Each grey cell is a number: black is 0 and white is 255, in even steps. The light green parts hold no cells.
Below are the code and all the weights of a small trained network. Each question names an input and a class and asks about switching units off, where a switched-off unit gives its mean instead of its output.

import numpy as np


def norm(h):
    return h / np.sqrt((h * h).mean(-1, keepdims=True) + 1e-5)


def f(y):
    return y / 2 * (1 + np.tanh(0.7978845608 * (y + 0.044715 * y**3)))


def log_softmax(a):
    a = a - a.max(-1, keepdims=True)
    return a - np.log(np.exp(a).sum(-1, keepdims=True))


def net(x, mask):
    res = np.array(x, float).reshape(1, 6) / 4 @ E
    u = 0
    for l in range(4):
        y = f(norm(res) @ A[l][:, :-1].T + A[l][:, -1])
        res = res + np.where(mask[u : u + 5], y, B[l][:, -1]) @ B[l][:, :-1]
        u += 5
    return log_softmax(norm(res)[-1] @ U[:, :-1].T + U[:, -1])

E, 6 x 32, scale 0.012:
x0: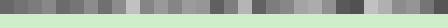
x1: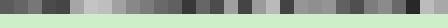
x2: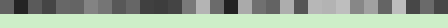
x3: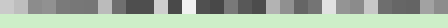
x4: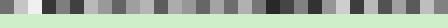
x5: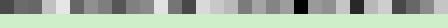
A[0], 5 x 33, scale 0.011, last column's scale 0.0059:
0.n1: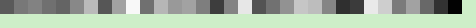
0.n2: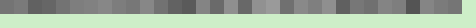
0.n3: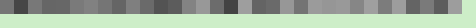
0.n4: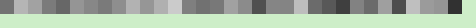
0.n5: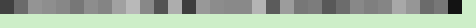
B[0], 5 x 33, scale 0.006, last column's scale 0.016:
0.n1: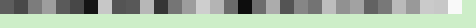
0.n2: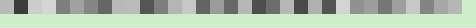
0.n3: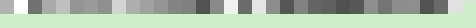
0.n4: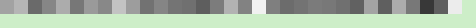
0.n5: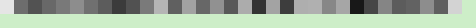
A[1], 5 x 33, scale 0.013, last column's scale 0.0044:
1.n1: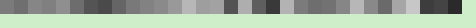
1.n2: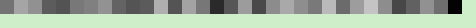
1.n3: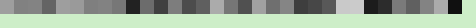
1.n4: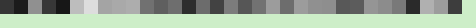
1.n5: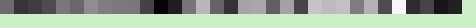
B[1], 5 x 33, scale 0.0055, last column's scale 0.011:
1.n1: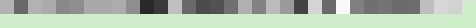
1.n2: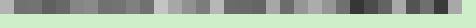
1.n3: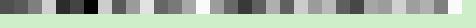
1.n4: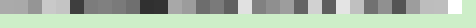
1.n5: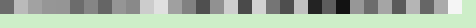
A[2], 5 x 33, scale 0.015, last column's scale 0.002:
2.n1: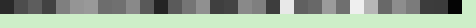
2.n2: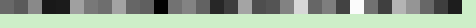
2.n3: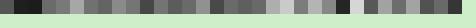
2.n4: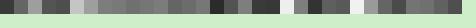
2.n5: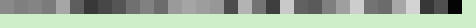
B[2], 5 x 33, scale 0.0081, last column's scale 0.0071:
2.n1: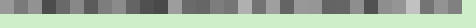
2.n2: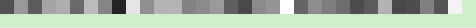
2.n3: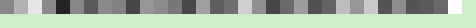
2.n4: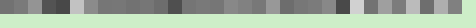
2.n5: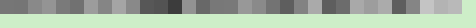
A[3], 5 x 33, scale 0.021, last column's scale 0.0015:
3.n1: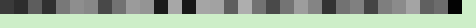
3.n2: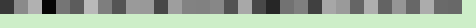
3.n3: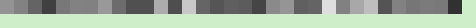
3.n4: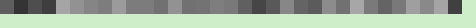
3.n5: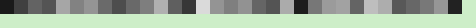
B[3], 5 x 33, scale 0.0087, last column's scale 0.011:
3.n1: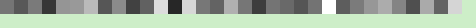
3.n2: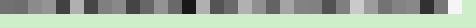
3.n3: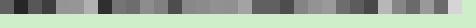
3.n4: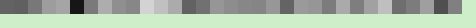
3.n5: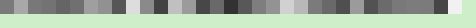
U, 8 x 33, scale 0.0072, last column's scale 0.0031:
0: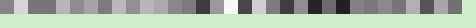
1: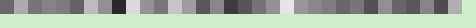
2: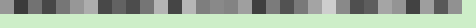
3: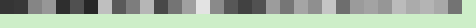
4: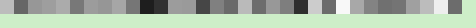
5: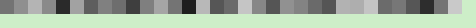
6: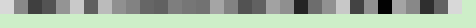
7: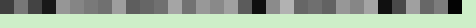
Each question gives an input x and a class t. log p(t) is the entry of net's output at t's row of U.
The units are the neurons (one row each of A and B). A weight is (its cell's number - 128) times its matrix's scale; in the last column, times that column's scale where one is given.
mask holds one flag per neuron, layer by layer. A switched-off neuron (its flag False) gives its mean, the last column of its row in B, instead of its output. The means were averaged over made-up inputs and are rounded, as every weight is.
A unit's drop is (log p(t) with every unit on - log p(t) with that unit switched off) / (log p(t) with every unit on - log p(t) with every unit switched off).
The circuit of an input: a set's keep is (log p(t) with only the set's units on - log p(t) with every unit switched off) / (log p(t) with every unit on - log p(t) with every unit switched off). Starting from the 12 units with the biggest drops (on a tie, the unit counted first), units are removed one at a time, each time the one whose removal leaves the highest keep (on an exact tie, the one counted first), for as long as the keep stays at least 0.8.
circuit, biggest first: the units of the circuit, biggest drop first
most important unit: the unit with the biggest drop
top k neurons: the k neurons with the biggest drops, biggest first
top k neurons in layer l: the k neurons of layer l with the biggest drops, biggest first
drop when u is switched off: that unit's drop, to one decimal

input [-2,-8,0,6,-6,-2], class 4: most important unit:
1.n1
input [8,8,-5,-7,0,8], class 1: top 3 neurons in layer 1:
(1.n3, 1.n1, 1.n5)
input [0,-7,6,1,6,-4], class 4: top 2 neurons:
(1.n1, 0.n4)
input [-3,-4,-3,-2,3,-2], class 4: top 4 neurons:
(0.n3, 0.n1, 1.n5, 1.n1)
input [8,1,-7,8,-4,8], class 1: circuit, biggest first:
(0.n3, 3.n5, 1.n5)
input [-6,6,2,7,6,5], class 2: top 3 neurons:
(3.n3, 0.n1, 1.n2)
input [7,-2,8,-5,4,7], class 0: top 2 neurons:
(1.n5, 0.n3)
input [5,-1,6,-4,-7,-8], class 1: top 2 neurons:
(2.n2, 0.n4)
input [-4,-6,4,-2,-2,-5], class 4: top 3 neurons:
(1.n1, 0.n1, 0.n4)
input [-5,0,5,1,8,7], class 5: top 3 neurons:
(3.n2, 2.n2, 0.n1)
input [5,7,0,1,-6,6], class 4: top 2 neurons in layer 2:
(2.n2, 2.n3)
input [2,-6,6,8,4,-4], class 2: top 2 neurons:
(3.n3, 0.n4)
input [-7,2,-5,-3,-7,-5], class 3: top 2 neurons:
(1.n3, 0.n3)
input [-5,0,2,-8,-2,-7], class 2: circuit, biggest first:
(3.n1)
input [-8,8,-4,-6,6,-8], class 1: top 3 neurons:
(2.n2, 0.n1, 2.n3)
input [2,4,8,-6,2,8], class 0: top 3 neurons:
(1.n5, 2.n2, 0.n3)
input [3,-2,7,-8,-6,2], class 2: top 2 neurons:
(3.n1, 0.n5)
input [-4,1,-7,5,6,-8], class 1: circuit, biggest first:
(2.n2, 0.n3)
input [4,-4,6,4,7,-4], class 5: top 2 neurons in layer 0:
(0.n4, 0.n2)
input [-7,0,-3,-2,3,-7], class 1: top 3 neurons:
(2.n2, 0.n1, 0.n4)
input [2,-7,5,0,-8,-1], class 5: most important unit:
2.n3
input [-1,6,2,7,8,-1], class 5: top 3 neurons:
(3.n2, 0.n5, 3.n1)
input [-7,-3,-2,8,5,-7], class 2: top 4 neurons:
(3.n3, 1.n2, 0.n1, 3.n5)
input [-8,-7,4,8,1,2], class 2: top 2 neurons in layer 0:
(0.n1, 0.n2)
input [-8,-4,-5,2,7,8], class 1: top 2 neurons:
(3.n5, 0.n1)
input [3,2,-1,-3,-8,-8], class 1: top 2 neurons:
(2.n2, 3.n2)
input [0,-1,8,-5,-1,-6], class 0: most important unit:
1.n5
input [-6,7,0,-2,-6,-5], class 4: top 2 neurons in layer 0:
(0.n1, 0.n2)
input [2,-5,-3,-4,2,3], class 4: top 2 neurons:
(0.n3, 1.n5)
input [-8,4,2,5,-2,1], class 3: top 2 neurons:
(1.n3, 0.n5)
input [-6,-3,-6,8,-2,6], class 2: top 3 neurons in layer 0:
(0.n3, 0.n1, 0.n4)
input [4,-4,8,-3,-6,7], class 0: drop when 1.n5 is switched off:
1.1
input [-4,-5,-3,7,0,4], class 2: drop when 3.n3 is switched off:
0.2
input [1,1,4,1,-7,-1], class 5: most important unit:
2.n3
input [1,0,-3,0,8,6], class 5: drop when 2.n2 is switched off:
0.1
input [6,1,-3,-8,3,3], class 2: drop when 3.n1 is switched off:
0.2
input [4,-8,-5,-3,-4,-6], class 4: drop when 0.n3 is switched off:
0.1
